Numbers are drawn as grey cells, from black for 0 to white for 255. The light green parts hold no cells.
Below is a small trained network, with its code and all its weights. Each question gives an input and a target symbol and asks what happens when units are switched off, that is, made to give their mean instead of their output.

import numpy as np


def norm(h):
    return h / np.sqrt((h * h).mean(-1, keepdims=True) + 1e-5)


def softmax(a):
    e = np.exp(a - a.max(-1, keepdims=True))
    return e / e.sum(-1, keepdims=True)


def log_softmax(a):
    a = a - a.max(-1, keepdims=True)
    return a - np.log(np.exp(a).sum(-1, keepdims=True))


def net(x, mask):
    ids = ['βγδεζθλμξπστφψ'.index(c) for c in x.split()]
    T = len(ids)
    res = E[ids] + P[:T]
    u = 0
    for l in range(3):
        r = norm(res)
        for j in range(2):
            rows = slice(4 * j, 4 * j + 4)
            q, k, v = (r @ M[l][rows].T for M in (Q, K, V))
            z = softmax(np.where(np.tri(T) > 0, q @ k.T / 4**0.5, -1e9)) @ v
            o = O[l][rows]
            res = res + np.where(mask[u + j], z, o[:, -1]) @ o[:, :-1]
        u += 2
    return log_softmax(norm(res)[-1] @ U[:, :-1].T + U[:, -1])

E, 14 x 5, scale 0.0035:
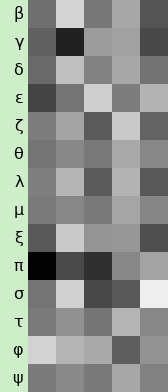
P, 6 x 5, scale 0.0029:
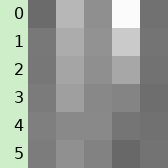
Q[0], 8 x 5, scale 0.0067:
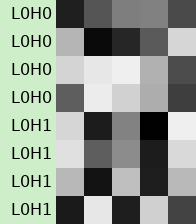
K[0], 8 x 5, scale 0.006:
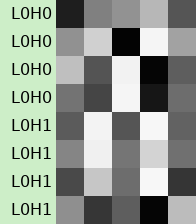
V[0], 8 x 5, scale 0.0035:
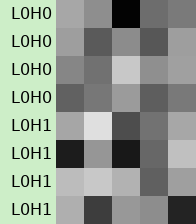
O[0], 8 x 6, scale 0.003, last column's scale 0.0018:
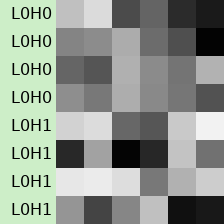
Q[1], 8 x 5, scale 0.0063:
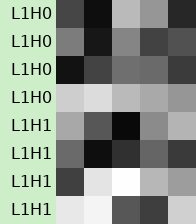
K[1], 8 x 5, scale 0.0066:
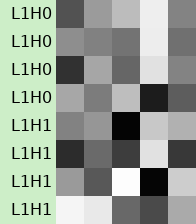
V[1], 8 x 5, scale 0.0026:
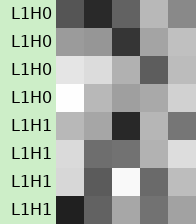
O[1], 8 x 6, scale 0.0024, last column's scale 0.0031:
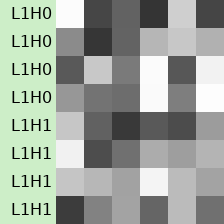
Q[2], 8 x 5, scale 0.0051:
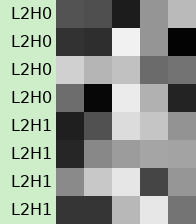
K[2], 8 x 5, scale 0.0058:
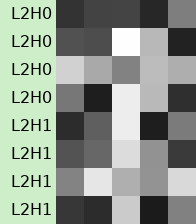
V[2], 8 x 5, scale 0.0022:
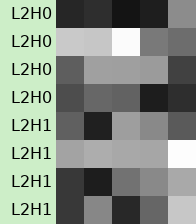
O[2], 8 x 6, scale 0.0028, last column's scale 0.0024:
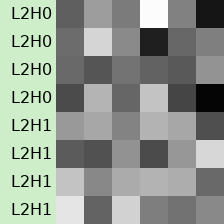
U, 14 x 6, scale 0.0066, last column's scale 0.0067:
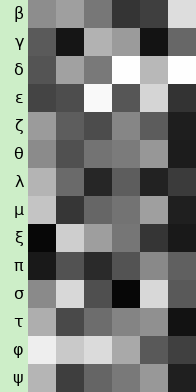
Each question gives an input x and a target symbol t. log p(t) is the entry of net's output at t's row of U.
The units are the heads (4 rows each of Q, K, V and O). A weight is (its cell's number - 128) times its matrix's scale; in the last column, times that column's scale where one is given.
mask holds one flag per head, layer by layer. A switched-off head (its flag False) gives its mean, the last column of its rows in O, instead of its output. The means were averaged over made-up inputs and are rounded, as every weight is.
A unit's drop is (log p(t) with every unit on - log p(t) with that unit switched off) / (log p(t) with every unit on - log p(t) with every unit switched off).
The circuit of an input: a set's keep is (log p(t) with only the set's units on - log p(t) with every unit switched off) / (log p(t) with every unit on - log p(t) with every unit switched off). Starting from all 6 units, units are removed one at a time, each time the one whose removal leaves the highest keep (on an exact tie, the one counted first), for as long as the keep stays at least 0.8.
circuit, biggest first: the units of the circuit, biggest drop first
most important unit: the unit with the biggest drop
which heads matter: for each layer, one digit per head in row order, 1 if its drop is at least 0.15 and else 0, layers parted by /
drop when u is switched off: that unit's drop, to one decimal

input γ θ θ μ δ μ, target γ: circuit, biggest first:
L0H1
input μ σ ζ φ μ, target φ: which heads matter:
01 / 00 / 00
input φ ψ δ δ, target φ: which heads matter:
01 / 00 / 10
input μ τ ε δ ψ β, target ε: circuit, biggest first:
L1H0, L0H0
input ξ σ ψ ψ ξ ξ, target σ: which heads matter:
01 / 00 / 00
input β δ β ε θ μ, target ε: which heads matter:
00 / 00 / 00
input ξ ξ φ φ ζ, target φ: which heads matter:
01 / 00 / 10
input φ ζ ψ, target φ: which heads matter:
01 / 00 / 10
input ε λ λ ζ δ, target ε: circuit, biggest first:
L1H0, L0H1
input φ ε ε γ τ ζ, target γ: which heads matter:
01 / 00 / 00
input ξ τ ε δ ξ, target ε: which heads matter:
10 / 10 / 00
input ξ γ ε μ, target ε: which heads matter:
00 / 10 / 00
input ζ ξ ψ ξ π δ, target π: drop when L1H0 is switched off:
0.1
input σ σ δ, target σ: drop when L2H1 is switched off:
0.1
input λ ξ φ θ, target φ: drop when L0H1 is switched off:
0.8
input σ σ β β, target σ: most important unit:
L0H1
